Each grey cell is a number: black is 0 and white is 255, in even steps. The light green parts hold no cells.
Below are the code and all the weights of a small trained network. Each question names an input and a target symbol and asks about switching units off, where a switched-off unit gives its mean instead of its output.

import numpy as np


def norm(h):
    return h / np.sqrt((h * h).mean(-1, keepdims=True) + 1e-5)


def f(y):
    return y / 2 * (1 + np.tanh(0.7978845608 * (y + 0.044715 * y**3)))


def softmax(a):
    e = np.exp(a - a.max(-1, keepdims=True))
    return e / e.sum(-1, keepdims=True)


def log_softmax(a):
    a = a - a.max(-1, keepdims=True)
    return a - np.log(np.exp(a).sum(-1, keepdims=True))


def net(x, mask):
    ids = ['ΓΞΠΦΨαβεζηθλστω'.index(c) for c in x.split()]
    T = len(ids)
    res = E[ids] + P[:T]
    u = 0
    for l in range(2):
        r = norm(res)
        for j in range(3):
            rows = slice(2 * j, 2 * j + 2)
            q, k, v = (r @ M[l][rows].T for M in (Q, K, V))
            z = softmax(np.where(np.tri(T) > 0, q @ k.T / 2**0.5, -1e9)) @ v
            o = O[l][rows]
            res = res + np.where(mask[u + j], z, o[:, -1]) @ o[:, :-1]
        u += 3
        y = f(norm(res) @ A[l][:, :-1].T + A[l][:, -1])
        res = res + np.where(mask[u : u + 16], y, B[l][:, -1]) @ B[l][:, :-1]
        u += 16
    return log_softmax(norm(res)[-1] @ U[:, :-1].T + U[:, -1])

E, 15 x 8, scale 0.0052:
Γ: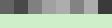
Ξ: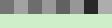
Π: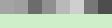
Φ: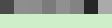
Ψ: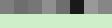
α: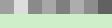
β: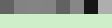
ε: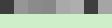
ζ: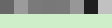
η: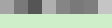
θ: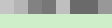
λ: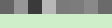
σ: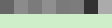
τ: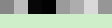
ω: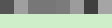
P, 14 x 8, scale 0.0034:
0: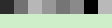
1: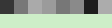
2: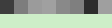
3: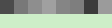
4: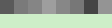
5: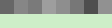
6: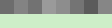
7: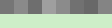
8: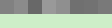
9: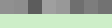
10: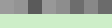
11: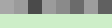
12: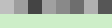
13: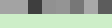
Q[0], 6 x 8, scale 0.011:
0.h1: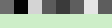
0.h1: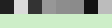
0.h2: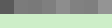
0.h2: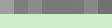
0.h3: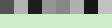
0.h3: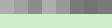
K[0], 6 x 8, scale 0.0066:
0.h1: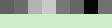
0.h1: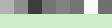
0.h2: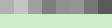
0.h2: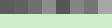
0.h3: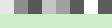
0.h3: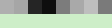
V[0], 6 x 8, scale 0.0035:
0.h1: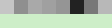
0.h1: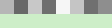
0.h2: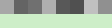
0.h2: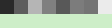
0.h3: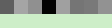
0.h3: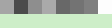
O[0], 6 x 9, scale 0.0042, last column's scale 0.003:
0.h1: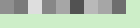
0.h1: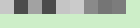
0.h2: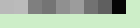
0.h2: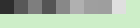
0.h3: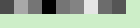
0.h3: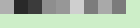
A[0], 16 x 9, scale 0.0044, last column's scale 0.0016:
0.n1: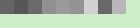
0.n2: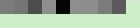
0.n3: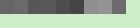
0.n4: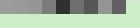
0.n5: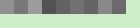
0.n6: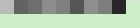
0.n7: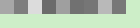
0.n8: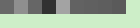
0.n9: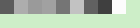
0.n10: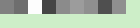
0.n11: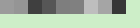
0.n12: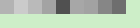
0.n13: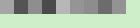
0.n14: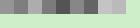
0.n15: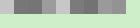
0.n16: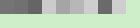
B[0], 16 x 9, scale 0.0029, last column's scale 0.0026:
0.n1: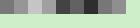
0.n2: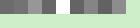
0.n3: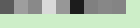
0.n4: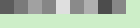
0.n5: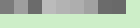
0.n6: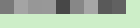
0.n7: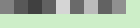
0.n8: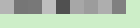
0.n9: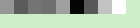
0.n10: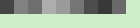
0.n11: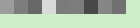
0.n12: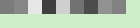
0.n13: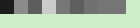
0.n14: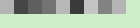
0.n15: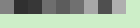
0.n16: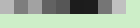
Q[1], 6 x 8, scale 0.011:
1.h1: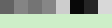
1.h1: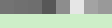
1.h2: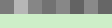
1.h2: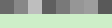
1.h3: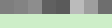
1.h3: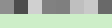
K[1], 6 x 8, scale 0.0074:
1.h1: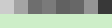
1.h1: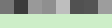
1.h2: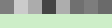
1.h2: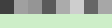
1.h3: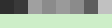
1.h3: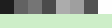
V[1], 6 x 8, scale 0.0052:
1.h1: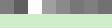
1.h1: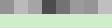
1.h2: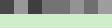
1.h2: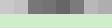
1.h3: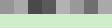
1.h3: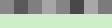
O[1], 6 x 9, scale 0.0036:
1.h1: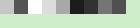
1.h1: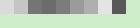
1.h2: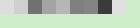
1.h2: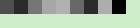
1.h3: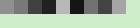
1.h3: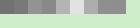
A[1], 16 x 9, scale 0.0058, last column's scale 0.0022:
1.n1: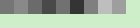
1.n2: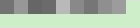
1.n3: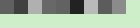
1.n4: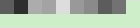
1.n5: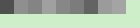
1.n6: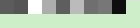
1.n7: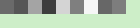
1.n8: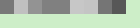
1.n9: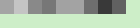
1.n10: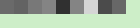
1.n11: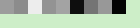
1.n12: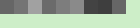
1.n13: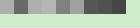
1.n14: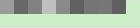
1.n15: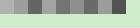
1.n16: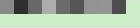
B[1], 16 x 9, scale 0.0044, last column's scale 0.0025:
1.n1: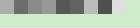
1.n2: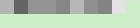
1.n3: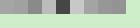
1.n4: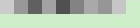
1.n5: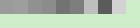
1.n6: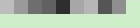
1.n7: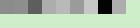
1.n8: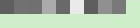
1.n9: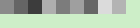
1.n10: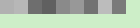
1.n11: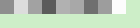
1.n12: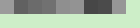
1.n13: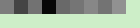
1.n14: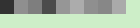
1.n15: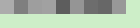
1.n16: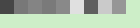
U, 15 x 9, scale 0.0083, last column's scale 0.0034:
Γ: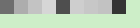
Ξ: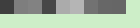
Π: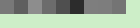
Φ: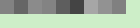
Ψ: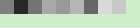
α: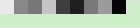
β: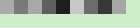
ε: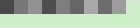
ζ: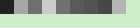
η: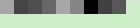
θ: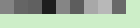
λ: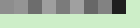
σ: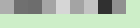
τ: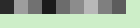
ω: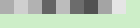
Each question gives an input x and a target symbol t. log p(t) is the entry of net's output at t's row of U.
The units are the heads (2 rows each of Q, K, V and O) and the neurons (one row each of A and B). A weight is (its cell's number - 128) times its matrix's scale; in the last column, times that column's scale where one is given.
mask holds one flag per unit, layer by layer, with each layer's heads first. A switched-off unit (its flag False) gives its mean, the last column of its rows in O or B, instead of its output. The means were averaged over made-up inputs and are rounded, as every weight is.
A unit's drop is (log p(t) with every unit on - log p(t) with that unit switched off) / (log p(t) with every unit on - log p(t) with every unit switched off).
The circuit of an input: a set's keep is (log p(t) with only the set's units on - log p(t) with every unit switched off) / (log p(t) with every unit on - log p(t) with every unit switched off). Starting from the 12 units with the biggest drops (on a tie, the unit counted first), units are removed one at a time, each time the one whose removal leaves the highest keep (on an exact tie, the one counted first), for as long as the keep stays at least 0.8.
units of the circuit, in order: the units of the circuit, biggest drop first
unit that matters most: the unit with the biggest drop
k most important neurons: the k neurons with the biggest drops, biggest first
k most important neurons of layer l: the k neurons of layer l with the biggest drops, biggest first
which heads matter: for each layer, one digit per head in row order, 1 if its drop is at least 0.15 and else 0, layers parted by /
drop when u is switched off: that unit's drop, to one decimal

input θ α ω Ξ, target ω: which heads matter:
000 / 100
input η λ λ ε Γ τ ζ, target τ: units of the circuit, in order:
(1.h1)
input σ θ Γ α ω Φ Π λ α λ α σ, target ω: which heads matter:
001 / 100
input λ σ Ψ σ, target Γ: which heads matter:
100 / 000
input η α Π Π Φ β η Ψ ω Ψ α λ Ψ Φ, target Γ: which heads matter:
100 / 001
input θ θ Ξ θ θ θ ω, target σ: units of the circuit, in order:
(0.h1, 1.n7)
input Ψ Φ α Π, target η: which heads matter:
100 / 000
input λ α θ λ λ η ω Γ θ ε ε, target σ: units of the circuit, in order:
(0.h1, 1.n7)
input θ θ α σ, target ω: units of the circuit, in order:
(1.h1, 1.n11)
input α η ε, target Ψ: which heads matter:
001 / 000
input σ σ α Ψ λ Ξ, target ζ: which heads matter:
100 / 100
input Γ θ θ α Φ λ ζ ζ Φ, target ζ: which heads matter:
100 / 000
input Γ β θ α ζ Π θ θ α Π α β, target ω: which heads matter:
101 / 100
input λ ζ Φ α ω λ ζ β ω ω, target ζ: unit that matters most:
0.h1
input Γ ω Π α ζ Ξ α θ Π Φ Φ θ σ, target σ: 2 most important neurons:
(1.n7, 0.n7)
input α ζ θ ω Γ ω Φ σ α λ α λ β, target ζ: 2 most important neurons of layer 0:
(0.n9, 0.n12)
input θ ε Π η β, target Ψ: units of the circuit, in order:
(0.h3, 0.h1)
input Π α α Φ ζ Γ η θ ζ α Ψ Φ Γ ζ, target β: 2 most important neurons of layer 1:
(1.n6, 1.n13)
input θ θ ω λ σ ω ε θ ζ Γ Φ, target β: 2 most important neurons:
(1.n6, 1.n13)
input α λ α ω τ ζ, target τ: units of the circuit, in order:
(0.h3)
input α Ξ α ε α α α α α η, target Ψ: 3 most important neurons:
(1.n16, 0.n9, 0.n15)
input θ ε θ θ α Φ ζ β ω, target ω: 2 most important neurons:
(1.n11, 0.n13)
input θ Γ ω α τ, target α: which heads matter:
000 / 100
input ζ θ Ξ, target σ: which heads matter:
100 / 000
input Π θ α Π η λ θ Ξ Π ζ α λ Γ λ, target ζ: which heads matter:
000 / 000
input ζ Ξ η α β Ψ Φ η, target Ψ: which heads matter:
001 / 000
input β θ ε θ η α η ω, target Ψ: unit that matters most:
0.h3
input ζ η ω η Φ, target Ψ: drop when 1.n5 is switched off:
0.0
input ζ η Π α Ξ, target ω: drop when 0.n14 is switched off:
0.1
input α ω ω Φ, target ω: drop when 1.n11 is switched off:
0.3
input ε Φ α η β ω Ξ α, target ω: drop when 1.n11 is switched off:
0.2
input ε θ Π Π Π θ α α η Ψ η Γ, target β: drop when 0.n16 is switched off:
0.2
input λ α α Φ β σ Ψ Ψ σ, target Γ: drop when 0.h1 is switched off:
0.3
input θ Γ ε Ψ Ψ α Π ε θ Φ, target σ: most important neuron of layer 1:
(1.n7)
